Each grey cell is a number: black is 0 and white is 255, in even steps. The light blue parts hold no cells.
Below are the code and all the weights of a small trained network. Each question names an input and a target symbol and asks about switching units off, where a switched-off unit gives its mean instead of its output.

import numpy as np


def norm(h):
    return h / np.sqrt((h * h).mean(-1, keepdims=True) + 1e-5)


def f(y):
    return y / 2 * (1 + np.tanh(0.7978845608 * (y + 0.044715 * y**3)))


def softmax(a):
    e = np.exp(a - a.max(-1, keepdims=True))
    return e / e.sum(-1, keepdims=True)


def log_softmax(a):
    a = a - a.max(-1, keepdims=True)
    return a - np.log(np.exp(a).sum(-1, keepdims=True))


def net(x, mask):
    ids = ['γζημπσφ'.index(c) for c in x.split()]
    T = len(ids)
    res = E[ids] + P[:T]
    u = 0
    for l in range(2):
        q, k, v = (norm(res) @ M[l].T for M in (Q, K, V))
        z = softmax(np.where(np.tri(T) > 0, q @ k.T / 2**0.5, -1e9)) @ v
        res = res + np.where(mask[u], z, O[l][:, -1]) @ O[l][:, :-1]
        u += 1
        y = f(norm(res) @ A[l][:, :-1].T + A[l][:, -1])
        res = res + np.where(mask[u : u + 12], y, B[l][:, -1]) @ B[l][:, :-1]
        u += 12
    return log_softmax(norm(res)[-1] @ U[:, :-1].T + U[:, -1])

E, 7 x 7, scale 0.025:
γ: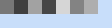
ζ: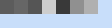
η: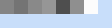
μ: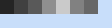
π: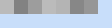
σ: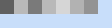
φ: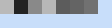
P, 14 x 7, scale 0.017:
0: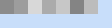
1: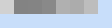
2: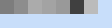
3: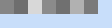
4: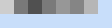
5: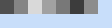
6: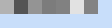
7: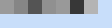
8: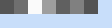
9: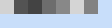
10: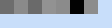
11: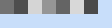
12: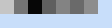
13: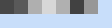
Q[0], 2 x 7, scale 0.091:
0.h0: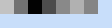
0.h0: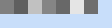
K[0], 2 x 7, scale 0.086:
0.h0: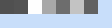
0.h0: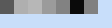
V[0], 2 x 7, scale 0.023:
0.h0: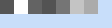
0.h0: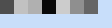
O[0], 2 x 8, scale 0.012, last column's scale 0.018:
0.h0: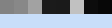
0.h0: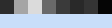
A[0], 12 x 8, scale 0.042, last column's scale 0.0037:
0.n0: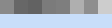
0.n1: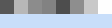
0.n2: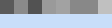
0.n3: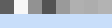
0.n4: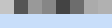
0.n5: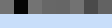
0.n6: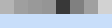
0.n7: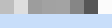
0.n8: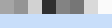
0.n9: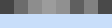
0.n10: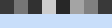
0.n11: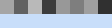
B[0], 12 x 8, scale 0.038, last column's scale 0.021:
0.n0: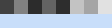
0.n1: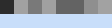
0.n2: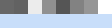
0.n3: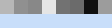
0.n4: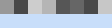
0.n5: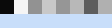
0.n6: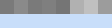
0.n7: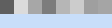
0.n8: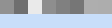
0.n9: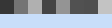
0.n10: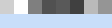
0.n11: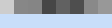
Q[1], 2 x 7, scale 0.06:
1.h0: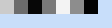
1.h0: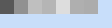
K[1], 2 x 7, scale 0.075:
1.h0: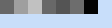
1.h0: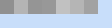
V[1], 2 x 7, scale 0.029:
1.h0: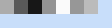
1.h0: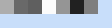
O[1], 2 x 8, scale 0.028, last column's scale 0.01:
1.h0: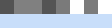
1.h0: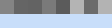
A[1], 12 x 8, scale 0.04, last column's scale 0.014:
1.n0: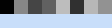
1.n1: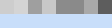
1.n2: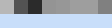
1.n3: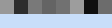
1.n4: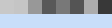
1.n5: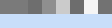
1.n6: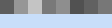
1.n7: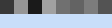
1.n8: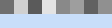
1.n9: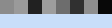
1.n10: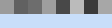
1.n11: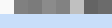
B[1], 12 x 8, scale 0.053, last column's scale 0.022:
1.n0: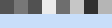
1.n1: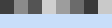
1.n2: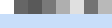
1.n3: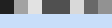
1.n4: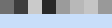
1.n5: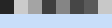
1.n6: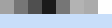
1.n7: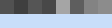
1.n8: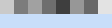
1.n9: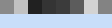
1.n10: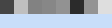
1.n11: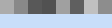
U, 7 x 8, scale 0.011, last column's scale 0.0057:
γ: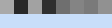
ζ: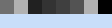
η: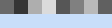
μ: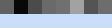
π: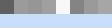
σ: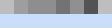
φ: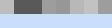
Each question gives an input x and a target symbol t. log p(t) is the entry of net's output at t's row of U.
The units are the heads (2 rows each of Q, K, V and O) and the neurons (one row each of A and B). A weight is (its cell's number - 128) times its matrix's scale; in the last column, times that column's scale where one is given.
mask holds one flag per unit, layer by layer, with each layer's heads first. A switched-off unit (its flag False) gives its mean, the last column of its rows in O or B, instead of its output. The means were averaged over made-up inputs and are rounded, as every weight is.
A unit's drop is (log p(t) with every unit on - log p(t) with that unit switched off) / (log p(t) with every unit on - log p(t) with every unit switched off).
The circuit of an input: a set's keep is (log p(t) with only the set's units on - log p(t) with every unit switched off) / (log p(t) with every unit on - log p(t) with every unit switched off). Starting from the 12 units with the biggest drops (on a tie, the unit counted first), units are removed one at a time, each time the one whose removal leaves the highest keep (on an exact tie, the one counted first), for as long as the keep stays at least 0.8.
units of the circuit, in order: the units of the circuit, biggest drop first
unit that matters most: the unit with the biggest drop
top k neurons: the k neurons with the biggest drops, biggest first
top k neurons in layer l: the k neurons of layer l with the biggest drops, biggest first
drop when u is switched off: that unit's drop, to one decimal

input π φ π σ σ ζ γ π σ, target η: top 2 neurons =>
(0.n2, 1.n6)
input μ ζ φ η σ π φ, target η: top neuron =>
(1.n6)
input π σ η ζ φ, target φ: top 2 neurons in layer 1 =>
(1.n2, 1.n5)
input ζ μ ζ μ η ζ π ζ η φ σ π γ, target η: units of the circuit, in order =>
(1.n6, 0.n9)
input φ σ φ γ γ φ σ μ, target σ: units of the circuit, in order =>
(0.h0, 1.n8, 0.n5)
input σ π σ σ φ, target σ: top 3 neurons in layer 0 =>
(0.n5, 0.n0, 0.n4)
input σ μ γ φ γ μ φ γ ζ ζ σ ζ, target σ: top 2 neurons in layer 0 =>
(0.n5, 0.n10)
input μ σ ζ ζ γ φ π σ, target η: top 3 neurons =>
(0.n2, 1.n6, 1.n5)
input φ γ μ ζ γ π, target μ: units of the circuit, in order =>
(0.h0, 1.n0, 0.n9, 0.n2)
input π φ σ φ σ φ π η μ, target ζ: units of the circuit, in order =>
(0.h0, 0.n0, 1.n10)
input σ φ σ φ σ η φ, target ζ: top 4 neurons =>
(1.n10, 0.n2, 0.n0, 1.n0)
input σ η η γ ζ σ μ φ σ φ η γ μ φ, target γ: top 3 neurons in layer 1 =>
(1.n6, 1.n1, 1.n0)
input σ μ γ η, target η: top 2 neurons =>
(0.n1, 0.n8)
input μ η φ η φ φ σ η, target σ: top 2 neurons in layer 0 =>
(0.n5, 0.n2)
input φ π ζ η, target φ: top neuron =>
(0.n9)
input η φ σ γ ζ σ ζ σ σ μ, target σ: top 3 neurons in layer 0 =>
(0.n5, 0.n0, 0.n10)
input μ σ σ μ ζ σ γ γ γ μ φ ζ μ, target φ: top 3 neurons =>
(1.n2, 0.n9, 0.n5)
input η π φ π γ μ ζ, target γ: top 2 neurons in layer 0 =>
(0.n10, 0.n0)
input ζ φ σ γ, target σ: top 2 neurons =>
(0.n5, 0.n9)
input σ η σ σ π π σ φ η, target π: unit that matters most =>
1.n5
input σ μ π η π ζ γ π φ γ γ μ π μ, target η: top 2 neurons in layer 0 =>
(0.n2, 0.n7)
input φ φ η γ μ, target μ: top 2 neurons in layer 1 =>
(1.n0, 1.n6)
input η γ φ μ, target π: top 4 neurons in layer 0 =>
(0.n2, 0.n5, 0.n1, 0.n9)
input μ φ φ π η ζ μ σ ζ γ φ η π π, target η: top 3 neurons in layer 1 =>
(1.n6, 1.n5, 1.n2)
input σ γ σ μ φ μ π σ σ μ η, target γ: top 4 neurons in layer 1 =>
(1.n6, 1.n1, 1.n10, 1.n0)
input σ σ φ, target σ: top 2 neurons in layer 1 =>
(1.n8, 1.n1)
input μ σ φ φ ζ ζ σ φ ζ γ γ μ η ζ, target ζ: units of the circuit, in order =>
(0.n10)
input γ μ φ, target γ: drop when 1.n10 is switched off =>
0.1
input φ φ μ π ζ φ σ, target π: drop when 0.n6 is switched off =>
0.0
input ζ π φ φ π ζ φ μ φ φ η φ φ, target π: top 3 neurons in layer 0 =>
(0.n2, 0.n3, 0.n11)
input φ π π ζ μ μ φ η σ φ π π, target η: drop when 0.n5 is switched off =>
-0.1
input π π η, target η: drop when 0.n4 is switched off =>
0.4
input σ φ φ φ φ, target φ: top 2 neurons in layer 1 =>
(1.n2, 1.n1)
